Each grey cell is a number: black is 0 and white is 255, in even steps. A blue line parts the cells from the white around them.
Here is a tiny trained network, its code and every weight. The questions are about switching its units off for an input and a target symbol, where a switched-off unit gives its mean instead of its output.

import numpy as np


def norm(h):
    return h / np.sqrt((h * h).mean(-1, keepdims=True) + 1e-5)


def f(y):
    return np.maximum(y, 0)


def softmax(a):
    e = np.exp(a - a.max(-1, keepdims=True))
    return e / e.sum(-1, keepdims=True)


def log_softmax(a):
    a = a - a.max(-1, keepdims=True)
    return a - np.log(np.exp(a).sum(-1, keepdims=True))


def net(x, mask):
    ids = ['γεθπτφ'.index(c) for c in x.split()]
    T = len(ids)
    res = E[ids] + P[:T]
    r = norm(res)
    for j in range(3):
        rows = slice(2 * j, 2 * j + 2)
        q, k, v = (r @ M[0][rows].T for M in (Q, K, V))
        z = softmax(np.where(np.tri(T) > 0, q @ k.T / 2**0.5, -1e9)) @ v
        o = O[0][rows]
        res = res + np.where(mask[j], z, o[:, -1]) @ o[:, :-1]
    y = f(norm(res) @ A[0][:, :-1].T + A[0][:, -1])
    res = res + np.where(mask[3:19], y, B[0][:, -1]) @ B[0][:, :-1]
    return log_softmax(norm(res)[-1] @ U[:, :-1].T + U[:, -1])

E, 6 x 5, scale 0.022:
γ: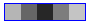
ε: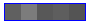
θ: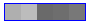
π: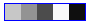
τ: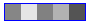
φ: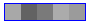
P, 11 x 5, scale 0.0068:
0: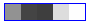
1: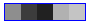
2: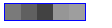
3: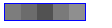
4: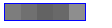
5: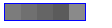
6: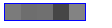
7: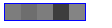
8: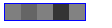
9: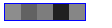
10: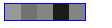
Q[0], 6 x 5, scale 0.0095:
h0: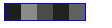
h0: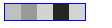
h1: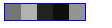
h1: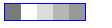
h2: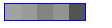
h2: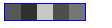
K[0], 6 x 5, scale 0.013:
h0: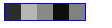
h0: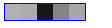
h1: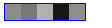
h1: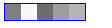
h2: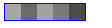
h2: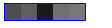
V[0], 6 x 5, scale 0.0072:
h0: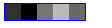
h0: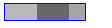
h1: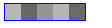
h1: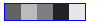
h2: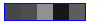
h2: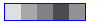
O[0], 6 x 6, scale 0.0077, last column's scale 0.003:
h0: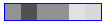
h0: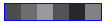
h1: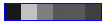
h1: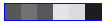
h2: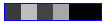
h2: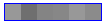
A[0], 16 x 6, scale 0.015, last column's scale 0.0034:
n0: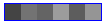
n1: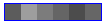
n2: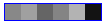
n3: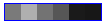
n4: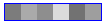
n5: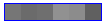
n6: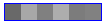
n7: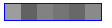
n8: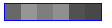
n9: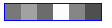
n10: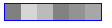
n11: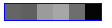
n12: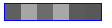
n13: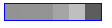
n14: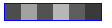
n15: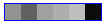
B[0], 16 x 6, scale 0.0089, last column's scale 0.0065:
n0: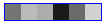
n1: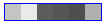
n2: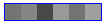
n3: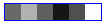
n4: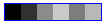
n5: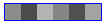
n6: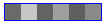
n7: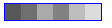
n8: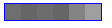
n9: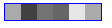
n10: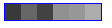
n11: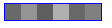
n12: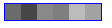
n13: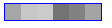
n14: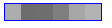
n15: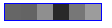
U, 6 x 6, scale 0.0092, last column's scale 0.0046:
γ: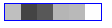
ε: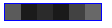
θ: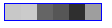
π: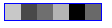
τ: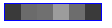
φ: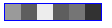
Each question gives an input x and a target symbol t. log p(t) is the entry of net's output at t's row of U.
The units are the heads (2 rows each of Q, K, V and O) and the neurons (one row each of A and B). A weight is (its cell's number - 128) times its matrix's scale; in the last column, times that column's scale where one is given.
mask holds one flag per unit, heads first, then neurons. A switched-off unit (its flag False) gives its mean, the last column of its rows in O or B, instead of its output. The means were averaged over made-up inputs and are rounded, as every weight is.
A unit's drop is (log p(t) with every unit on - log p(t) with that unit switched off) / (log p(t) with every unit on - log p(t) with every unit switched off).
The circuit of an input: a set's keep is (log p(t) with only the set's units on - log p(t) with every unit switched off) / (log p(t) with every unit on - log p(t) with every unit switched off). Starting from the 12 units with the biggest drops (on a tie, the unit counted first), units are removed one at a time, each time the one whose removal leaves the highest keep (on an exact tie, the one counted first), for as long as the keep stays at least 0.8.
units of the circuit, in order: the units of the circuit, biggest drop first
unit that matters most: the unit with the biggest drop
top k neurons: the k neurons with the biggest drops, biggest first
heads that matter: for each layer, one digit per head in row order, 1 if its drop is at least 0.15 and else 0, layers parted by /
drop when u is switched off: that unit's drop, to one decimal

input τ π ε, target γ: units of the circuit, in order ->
(n3, h0, h1)
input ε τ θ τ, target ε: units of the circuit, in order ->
(h0, n3, n4)
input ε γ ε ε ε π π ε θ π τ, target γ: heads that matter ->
011
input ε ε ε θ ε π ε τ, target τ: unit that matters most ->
n4
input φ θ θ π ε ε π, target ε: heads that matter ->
010
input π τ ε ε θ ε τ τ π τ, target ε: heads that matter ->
100
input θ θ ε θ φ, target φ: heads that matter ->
000
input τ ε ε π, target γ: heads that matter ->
001
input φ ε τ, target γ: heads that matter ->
001
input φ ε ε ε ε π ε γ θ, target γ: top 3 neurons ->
(n3, n0, n1)
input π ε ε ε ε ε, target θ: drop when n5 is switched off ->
0.0
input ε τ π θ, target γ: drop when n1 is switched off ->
0.3
